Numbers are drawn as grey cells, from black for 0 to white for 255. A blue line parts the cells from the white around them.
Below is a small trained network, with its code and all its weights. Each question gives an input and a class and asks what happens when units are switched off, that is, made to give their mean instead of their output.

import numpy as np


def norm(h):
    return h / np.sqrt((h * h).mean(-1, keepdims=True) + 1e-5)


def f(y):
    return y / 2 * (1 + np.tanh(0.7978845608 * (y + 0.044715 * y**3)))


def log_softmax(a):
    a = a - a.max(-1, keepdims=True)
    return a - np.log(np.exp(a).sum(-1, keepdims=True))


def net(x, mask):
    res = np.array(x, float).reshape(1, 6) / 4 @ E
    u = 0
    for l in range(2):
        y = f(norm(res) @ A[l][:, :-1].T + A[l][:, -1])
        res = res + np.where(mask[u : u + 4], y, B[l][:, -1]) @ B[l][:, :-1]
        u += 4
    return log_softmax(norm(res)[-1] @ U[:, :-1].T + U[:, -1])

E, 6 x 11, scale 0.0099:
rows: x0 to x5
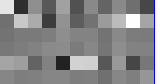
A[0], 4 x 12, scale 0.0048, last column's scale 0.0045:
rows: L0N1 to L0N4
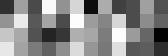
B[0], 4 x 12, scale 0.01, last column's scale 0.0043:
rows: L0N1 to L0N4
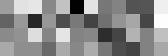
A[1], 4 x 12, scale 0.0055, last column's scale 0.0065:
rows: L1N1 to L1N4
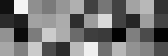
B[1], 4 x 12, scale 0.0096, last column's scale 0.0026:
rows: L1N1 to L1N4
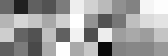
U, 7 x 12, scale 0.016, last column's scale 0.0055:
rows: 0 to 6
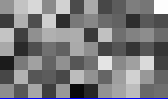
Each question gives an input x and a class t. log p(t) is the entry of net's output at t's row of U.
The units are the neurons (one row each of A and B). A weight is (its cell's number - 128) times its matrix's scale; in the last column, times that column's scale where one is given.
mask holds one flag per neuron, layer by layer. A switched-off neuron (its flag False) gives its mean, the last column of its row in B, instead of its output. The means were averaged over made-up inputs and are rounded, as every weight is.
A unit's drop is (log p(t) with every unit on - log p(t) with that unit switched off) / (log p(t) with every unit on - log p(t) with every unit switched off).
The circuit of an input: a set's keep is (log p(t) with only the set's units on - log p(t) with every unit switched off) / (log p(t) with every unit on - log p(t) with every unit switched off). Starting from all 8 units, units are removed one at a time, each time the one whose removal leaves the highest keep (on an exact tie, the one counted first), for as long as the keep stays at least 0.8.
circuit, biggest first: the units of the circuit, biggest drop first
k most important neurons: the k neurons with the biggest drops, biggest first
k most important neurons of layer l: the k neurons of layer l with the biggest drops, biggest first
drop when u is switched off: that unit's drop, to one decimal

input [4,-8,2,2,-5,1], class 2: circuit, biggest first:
[L1N3]
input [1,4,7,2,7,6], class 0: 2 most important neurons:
[L0N3 L0N4]
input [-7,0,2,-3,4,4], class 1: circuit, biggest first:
[L0N1 L0N2]
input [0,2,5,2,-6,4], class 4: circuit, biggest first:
[L0N1 L1N1]
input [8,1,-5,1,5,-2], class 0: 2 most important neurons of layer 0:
[L0N3 L0N2]
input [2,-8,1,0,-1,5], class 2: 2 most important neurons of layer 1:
[L1N3 L1N2]
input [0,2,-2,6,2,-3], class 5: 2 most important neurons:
[L0N1 L0N2]
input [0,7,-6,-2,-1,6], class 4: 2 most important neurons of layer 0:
[L0N1 L0N2]
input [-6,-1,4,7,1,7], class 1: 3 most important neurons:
[L0N2 L0N1 L0N3]
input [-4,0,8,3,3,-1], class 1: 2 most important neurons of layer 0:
[L0N1 L0N2]
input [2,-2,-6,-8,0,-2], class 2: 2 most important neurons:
[L0N1 L0N2]
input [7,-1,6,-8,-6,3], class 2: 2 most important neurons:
[L1N3 L0N1]
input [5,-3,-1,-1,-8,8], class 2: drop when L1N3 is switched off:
0.1
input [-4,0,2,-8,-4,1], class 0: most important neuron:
[L0N1]
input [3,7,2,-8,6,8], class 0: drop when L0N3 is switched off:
0.2
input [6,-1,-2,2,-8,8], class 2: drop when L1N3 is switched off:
0.4
